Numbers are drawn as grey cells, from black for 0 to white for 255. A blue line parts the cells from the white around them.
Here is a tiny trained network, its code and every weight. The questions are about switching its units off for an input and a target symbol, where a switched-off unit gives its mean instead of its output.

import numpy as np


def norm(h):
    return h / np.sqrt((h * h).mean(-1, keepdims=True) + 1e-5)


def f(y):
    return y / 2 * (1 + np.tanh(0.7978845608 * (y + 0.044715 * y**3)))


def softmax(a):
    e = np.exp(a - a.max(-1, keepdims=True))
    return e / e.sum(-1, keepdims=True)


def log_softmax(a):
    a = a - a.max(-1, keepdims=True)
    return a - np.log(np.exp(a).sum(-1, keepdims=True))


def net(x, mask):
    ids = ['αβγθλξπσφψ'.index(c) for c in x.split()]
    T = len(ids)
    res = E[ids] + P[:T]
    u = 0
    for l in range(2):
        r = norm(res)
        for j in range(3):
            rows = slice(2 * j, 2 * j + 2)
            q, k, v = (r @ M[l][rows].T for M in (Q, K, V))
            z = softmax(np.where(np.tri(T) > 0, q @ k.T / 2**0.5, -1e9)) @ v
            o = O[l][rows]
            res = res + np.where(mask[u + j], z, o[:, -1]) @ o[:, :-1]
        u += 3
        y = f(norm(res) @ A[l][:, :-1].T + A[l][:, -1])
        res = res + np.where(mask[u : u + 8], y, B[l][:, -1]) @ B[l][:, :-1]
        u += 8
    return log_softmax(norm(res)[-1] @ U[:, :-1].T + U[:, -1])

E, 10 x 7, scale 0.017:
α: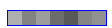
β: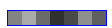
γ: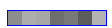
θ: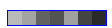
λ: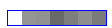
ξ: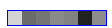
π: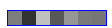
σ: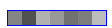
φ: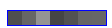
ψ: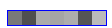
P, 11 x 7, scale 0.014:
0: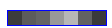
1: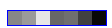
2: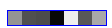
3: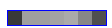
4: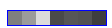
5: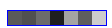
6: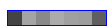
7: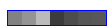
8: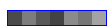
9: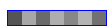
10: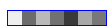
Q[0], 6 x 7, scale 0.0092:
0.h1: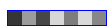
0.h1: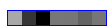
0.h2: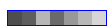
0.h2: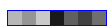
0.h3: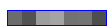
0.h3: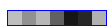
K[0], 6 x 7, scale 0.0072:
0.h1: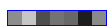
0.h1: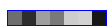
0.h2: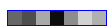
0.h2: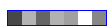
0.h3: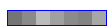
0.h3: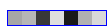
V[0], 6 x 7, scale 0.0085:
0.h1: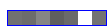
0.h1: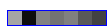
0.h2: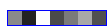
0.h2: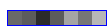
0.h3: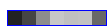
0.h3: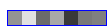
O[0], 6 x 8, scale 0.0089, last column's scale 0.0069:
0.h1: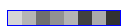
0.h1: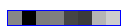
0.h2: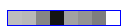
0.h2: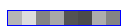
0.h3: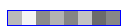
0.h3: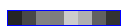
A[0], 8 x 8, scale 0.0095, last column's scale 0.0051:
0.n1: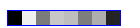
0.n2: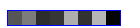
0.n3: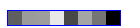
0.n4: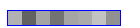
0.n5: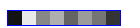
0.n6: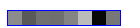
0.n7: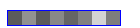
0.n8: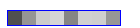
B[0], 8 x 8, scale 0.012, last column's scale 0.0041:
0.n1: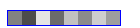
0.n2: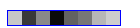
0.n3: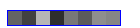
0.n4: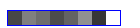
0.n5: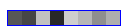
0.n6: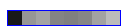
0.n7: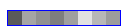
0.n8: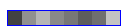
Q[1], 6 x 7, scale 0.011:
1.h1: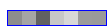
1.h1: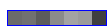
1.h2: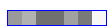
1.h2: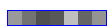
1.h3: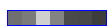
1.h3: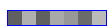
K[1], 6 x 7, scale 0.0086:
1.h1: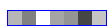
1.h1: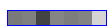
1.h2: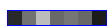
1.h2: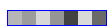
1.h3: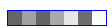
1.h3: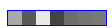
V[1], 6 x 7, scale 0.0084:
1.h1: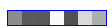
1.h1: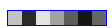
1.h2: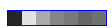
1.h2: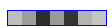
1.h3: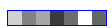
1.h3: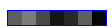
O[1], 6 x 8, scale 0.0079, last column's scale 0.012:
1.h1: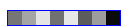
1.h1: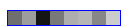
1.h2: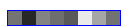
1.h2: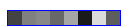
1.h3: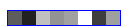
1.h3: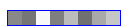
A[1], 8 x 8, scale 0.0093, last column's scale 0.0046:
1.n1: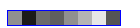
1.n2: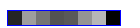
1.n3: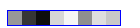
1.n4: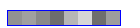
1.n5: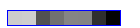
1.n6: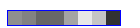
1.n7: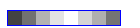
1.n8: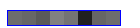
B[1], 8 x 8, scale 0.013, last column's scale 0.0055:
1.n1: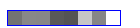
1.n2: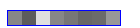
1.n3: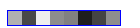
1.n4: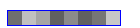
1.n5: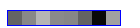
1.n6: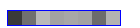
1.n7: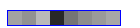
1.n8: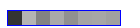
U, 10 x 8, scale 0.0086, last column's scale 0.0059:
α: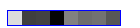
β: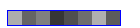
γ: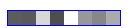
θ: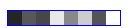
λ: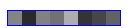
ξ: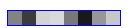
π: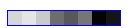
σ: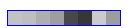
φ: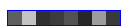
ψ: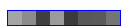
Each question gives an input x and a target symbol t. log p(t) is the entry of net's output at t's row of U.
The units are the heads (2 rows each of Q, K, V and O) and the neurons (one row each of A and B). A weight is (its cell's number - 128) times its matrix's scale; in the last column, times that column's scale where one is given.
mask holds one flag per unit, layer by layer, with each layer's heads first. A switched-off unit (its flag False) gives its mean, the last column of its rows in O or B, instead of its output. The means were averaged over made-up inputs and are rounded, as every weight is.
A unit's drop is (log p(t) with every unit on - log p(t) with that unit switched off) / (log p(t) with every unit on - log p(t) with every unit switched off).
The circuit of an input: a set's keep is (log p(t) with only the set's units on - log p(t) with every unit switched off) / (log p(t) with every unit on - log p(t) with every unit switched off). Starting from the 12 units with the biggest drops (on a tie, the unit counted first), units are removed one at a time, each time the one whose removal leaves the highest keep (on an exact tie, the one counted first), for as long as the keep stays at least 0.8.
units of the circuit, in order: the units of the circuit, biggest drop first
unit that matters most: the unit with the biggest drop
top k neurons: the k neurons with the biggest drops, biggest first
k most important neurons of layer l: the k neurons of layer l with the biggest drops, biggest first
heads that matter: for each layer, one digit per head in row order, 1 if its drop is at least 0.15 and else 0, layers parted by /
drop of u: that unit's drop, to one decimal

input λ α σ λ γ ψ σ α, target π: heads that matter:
001 / 000
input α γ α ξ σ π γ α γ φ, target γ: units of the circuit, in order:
0.h1; 0.n5
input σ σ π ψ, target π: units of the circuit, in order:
0.h2; 0.h3
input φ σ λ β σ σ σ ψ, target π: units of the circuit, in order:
0.h3; 0.h1
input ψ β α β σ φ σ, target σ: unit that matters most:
0.n8
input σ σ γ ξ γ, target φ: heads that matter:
011 / 011
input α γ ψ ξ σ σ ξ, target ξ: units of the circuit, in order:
1.n3; 0.h2
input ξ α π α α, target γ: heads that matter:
111 / 000
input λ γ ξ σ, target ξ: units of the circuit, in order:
0.n8; 0.h2; 1.n1
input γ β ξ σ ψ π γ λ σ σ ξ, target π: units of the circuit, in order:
0.h3; 1.n5
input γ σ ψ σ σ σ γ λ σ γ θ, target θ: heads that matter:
010 / 001
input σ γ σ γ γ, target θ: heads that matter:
011 / 001
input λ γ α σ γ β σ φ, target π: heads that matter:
101 / 000
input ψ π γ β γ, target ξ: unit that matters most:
0.h3
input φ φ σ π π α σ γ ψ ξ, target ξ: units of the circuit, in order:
0.h2; 1.n3
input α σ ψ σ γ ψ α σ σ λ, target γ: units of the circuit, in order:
0.h2; 0.n6
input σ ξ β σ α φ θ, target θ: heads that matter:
000 / 000
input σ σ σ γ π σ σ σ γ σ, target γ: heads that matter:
100 / 000
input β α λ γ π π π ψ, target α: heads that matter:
110 / 000
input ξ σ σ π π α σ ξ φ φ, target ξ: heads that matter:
100 / 110
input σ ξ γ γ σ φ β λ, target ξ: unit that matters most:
1.h1
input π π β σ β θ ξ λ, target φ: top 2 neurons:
0.n2; 1.n8
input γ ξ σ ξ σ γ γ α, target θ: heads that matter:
010 / 001
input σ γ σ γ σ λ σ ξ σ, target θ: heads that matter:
010 / 010
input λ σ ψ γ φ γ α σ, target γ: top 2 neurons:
0.n6; 1.n7
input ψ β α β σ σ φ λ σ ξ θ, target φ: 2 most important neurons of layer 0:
0.n4; 0.n2
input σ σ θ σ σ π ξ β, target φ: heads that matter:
110 / 011
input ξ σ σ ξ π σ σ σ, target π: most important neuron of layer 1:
1.n5
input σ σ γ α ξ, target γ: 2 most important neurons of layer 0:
0.n6; 0.n2
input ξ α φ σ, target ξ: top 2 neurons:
1.n2; 0.n8
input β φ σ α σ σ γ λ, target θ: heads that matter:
111 / 001
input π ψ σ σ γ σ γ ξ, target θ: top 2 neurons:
1.n8; 0.n2
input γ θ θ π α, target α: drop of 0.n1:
0.0
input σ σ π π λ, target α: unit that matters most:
0.h3
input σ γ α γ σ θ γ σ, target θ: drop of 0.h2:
0.1
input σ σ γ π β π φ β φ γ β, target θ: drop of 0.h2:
0.3
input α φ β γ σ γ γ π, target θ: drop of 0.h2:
0.2
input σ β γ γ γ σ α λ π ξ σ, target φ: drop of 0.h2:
0.7
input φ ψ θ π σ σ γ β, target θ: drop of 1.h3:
0.2
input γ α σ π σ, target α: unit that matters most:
0.h2
